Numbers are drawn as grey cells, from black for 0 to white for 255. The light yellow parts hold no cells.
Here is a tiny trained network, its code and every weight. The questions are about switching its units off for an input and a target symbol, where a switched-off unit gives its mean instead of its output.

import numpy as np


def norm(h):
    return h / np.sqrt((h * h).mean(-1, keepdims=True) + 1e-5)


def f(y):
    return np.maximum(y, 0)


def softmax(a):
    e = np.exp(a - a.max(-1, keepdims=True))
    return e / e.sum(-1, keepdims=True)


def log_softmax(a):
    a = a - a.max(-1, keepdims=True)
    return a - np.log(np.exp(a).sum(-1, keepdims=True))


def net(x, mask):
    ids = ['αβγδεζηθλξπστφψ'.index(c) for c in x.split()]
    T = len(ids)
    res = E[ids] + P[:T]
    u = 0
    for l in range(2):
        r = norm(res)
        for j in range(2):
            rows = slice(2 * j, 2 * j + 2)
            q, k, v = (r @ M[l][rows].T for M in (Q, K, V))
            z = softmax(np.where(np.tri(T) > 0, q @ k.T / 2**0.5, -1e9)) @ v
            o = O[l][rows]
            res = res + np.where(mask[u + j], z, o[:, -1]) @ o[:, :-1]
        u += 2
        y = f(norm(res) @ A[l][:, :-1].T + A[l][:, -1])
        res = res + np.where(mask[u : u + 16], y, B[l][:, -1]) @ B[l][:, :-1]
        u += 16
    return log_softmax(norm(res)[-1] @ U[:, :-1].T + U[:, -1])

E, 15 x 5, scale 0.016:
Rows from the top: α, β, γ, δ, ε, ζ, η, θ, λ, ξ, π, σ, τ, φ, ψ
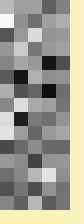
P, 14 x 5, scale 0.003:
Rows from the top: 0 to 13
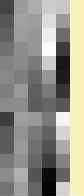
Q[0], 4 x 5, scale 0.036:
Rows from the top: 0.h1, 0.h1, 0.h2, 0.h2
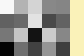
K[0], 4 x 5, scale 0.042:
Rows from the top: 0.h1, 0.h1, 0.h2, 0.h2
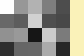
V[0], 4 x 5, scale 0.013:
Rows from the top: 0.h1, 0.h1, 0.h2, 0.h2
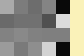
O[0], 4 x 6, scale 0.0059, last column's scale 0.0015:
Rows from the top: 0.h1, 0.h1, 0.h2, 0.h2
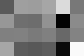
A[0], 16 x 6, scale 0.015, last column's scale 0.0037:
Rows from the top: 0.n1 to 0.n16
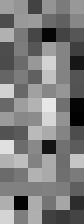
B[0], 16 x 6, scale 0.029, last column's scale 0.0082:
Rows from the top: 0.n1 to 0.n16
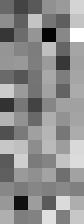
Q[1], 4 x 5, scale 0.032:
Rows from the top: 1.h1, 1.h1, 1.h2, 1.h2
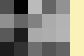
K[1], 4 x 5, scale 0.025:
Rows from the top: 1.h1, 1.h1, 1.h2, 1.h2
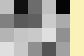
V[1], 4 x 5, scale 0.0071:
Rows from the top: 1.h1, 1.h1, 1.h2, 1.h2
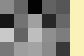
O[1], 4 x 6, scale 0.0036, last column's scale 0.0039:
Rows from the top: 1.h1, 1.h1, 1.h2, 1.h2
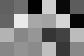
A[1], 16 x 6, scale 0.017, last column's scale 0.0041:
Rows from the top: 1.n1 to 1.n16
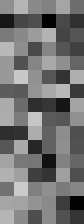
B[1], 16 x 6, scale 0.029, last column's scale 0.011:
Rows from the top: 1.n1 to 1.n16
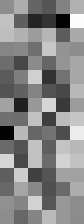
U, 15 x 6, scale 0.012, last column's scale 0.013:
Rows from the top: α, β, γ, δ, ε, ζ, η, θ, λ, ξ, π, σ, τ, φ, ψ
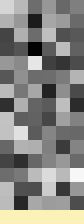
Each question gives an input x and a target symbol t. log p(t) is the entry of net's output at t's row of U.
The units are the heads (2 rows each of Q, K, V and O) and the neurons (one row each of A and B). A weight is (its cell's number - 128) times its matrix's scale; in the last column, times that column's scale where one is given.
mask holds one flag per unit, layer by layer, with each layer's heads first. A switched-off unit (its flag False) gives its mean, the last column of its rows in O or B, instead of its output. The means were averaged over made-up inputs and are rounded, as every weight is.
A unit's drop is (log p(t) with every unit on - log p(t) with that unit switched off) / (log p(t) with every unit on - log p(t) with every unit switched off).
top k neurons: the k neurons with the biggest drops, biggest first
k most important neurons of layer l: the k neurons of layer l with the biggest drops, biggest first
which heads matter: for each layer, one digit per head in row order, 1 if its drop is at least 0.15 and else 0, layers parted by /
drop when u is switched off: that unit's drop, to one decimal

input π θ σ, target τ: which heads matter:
00 / 00
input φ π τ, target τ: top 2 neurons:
(1.n2, 1.n10)
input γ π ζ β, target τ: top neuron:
(1.n2)
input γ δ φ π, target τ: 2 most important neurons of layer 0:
(0.n3, 0.n10)
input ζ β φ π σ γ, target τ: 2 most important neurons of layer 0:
(0.n3, 0.n16)
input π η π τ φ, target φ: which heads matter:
10 / 00
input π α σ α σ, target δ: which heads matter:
00 / 00
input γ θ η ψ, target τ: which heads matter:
01 / 00
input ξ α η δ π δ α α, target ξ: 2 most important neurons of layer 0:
(0.n3, 0.n2)
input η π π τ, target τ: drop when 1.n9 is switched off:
-0.1
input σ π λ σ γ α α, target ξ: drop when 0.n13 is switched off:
0.0
